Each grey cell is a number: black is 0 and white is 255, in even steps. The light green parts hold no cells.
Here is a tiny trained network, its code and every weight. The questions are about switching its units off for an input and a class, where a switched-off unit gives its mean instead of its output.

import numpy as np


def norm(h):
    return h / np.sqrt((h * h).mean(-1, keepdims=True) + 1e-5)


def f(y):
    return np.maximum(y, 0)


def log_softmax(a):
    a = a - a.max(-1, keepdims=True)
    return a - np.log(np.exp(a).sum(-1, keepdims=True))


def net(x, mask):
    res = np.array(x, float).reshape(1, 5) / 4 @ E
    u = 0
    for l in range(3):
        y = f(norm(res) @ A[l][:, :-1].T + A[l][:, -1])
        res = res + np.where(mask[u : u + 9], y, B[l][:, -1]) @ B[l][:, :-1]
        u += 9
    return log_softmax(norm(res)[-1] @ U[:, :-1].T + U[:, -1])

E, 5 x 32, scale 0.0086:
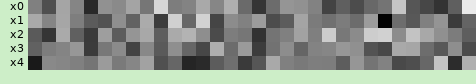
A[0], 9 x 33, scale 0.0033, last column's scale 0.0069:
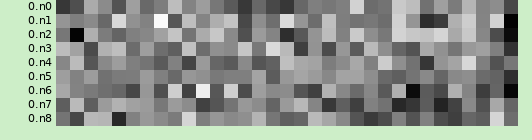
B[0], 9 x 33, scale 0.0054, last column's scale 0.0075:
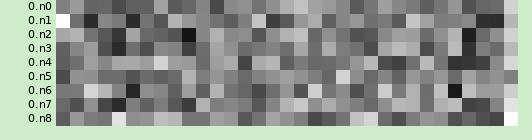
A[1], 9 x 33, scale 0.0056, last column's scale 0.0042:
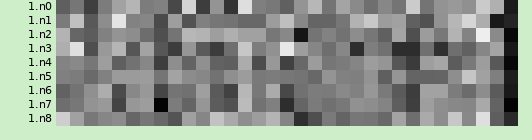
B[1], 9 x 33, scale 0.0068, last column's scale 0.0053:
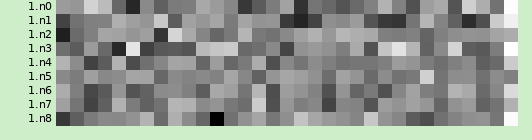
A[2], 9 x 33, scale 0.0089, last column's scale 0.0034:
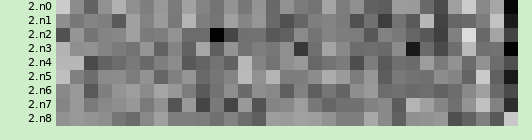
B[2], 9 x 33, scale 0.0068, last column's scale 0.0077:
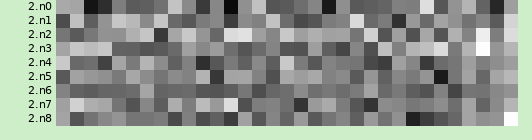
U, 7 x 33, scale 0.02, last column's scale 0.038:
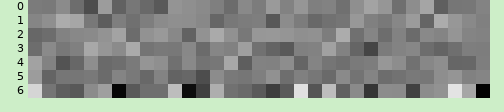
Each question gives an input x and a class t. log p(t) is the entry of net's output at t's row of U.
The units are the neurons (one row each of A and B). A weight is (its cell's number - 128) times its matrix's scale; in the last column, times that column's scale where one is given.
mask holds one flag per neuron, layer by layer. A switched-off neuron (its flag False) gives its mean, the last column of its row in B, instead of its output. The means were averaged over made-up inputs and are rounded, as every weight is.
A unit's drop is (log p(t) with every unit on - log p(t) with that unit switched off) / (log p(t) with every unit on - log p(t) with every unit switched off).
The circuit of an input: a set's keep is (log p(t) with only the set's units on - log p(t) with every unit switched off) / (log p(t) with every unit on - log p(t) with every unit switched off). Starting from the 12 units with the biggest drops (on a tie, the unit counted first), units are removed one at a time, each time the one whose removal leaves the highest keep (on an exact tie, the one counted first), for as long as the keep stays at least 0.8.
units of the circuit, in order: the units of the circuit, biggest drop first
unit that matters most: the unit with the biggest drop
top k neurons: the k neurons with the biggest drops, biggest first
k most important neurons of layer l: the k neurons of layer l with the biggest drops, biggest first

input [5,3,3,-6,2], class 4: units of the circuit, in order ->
(0.n1)
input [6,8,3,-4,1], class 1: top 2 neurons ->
(2.n3, 0.n6)
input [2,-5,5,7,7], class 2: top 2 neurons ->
(2.n2, 0.n0)
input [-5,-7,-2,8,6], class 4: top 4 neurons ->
(1.n6, 1.n7, 1.n4, 0.n6)
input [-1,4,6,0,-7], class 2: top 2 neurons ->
(1.n8, 0.n7)
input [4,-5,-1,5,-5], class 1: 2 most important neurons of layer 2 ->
(2.n7, 2.n2)
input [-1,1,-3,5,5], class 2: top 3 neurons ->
(0.n7, 2.n2, 0.n1)
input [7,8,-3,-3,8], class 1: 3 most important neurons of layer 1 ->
(1.n8, 1.n2, 1.n1)
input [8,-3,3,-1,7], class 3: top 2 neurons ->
(2.n1, 1.n8)
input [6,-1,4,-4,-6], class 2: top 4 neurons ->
(1.n8, 0.n4, 1.n1, 1.n2)
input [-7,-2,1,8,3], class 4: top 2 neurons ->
(0.n8, 1.n6)
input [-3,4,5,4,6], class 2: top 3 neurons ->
(2.n2, 1.n3, 0.n7)
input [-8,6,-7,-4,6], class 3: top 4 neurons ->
(1.n1, 0.n4, 0.n0, 0.n2)
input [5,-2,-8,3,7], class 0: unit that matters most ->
1.n3
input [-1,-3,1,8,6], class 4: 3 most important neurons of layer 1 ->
(1.n6, 1.n7, 1.n4)
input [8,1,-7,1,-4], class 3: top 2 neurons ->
(2.n1, 0.n8)
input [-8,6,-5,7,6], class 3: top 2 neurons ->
(1.n1, 0.n4)
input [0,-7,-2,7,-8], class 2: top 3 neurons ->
(1.n8, 2.n5, 0.n6)
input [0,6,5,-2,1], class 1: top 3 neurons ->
(0.n6, 1.n3, 0.n7)
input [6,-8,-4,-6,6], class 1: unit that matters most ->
1.n0
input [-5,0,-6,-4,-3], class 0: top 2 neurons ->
(1.n3, 0.n8)
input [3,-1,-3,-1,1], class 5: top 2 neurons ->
(0.n7, 1.n1)
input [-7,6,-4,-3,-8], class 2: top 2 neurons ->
(1.n8, 0.n8)
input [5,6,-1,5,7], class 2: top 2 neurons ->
(2.n2, 1.n0)
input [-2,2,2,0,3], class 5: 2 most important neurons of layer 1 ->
(1.n8, 1.n3)
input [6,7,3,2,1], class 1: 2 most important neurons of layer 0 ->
(0.n6, 0.n4)
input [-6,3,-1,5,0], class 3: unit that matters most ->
1.n1
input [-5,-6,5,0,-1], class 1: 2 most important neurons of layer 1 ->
(1.n0, 1.n3)
